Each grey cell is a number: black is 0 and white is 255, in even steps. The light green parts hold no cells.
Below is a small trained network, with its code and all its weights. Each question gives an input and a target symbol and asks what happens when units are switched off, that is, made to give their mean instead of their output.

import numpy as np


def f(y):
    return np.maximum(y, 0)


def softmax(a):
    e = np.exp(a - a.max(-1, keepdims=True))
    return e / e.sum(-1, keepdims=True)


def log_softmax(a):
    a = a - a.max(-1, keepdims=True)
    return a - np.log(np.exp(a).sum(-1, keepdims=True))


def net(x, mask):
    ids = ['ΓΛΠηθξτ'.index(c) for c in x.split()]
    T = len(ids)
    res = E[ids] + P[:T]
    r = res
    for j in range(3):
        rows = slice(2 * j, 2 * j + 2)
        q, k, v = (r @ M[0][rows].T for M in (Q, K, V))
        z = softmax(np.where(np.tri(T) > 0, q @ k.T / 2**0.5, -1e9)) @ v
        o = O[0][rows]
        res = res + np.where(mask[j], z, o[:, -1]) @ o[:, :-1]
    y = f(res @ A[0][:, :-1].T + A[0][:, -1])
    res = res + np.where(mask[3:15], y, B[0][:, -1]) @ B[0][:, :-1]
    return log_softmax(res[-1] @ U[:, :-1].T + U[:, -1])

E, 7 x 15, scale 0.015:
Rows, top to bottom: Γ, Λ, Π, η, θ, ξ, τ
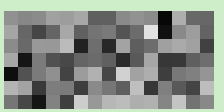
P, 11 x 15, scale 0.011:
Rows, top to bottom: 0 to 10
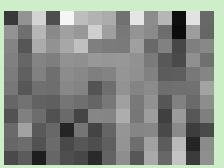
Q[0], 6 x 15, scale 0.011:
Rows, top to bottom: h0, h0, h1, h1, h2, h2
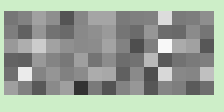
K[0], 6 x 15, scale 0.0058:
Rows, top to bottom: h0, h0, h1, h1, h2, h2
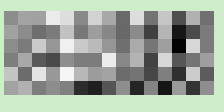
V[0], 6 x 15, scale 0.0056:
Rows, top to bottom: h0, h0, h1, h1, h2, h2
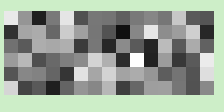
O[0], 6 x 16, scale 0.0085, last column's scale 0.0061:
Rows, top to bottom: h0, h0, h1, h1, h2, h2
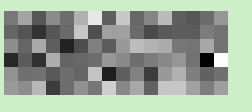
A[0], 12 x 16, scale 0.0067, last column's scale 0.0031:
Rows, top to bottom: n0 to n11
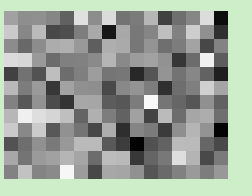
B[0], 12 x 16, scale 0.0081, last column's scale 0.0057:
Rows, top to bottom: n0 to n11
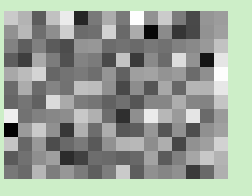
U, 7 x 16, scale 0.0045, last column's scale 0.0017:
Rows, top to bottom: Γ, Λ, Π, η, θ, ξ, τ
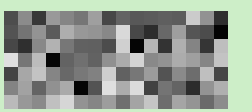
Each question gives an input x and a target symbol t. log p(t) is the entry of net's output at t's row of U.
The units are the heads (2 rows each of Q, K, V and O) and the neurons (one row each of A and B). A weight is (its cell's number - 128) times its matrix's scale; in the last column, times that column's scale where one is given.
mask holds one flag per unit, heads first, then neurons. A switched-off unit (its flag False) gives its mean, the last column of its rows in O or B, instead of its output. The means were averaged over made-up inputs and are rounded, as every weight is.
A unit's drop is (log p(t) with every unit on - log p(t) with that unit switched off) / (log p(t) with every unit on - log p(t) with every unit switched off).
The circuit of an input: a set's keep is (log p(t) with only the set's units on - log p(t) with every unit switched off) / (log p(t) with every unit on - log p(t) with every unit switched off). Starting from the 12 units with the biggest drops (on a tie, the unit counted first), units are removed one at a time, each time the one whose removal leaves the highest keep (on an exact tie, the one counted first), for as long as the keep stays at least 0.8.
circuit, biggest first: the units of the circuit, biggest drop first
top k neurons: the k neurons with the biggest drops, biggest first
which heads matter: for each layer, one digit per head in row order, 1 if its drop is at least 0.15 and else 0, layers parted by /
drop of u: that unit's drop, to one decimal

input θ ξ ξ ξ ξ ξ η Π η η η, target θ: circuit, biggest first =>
h1, n8
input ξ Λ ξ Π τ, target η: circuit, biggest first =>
h2, n9, h1
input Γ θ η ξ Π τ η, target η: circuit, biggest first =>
h2, n9
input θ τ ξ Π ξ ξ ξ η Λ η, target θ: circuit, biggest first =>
h1, h2, n8
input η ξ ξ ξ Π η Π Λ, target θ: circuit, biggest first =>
h1, n8
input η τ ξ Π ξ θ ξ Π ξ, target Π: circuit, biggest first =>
n3, h1, h2
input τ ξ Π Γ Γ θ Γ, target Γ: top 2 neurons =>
n5, n4
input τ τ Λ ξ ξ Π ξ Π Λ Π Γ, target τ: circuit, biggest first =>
h1, n0
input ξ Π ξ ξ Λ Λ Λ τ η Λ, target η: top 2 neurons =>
n9, n6
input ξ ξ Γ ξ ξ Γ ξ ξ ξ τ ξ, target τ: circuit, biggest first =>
h1, h0, n7
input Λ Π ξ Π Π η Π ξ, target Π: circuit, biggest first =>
n3, h2, h1
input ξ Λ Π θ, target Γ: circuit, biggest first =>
h1, h2, n5
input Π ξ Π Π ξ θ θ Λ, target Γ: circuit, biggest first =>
h2, h1, n5
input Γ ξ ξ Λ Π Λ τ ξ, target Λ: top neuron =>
n11
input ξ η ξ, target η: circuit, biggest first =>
h2, n7
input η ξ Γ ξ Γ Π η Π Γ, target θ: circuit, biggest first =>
h1, n8
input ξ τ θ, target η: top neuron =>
n9
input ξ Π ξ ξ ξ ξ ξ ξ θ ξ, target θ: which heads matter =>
110
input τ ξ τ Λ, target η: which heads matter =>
011
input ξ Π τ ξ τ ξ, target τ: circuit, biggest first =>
h0, n7, h1
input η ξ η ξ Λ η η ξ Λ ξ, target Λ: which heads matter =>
110
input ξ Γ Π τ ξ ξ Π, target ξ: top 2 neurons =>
n1, n3
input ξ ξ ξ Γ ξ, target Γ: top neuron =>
n4
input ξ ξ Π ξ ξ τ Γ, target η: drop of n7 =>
0.0
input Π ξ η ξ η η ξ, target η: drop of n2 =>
0.0
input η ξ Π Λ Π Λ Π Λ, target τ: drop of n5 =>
0.2
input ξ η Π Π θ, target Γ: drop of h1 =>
0.6
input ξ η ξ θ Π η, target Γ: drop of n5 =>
0.3
